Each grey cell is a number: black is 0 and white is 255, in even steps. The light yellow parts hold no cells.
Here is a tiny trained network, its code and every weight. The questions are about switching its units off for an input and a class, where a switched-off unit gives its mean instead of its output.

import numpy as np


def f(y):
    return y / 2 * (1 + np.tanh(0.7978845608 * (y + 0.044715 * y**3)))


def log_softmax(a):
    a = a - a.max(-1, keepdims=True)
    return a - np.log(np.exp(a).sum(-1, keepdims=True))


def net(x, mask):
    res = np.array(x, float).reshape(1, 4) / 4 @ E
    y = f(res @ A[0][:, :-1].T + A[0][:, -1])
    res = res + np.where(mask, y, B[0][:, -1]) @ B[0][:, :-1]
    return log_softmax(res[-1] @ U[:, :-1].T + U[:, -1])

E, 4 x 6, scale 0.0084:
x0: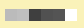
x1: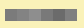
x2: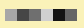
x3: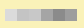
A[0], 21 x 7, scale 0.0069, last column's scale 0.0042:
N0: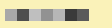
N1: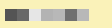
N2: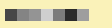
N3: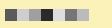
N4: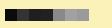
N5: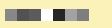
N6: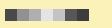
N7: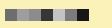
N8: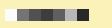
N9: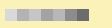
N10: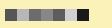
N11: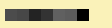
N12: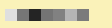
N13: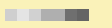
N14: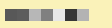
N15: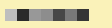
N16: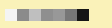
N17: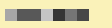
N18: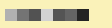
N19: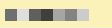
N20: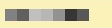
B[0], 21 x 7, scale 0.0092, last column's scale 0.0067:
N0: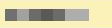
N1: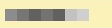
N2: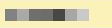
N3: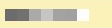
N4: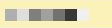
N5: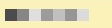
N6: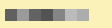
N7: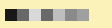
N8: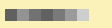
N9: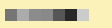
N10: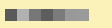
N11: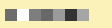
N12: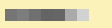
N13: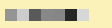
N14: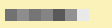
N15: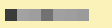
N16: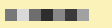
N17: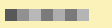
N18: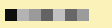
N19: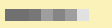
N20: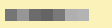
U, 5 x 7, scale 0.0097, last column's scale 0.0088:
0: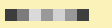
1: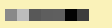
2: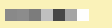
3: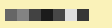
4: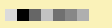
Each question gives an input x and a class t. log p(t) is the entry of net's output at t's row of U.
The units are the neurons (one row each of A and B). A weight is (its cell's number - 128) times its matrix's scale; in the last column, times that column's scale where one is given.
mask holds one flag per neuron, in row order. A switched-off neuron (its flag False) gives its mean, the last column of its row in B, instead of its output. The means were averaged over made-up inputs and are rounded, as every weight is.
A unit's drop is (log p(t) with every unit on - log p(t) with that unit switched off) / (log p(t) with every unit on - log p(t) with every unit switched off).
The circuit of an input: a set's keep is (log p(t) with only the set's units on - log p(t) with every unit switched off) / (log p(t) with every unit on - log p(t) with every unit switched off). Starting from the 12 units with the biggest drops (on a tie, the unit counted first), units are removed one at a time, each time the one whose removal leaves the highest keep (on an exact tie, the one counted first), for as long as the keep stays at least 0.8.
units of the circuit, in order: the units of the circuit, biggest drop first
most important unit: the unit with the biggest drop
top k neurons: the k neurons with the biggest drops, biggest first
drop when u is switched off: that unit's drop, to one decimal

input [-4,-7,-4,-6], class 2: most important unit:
N13
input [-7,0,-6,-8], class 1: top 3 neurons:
(N4 N11 N5)
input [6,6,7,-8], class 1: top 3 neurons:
(N4 N11 N3)
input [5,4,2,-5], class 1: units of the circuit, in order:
(N4 N11)
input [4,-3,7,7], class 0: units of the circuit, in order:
(N5 N18)
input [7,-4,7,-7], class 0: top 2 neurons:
(N5 N17)
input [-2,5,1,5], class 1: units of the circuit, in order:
(N13 N3)
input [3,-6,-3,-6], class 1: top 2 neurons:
(N4 N11)
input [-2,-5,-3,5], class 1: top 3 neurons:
(N13 N9 N5)
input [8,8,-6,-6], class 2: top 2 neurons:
(N4 N3)
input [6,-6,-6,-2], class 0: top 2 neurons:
(N3 N7)
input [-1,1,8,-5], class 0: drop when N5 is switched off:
0.2
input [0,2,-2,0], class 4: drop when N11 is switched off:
0.1
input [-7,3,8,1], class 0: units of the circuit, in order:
(N5)
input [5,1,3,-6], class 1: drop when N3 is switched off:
0.2
